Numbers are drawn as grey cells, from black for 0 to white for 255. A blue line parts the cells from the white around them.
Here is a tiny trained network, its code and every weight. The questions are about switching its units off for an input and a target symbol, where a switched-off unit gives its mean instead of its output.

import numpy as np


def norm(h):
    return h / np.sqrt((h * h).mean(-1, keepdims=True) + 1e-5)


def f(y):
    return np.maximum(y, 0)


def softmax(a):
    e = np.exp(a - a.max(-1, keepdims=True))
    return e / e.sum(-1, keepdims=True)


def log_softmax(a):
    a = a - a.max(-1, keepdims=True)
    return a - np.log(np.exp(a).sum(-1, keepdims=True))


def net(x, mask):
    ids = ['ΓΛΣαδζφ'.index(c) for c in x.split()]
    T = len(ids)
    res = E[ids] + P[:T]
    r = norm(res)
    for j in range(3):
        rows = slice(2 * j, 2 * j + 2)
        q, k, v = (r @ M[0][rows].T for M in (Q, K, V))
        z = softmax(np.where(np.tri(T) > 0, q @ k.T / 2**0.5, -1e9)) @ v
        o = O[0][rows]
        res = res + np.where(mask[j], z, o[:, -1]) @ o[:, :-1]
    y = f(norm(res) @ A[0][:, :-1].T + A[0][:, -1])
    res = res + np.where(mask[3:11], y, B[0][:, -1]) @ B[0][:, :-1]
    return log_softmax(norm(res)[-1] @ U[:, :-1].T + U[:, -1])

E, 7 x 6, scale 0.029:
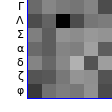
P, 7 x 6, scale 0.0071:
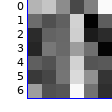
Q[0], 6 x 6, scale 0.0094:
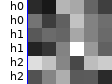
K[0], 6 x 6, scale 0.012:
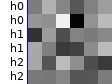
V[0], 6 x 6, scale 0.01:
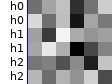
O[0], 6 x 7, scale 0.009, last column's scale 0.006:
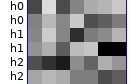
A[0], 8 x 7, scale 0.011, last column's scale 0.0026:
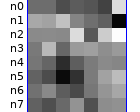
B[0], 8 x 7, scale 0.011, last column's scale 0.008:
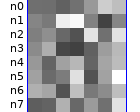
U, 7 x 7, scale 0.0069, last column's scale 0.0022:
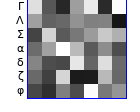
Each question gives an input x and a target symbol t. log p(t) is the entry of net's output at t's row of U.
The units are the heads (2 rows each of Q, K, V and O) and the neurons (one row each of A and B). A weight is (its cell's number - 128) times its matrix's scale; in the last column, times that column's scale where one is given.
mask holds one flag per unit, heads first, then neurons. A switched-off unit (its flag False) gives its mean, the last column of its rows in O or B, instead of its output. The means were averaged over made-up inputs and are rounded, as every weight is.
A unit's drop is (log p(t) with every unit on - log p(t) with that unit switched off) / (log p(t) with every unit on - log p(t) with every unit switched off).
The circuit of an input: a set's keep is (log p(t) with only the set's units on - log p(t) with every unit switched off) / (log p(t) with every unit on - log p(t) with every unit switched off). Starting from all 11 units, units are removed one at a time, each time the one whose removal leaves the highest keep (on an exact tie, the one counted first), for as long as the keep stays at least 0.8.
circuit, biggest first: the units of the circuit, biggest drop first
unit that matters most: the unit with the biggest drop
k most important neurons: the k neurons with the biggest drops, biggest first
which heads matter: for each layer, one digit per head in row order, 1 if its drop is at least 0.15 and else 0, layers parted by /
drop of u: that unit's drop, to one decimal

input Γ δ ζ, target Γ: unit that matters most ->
h1
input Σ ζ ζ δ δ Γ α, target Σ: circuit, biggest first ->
h0; h1
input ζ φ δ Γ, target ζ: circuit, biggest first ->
h0; h1
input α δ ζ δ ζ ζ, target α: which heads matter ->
001
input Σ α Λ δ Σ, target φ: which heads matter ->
010
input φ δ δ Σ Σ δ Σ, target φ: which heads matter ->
001
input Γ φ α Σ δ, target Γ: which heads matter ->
010
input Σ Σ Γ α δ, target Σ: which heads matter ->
000
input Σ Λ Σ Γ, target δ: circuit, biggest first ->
h2; n5
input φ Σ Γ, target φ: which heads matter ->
111
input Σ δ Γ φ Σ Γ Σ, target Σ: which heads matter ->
110
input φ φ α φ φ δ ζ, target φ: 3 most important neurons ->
n5; n6; n4
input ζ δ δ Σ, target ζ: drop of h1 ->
0.2
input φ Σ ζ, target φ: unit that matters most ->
h2
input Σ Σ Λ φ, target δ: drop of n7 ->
-0.1
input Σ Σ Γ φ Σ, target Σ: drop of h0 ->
0.2
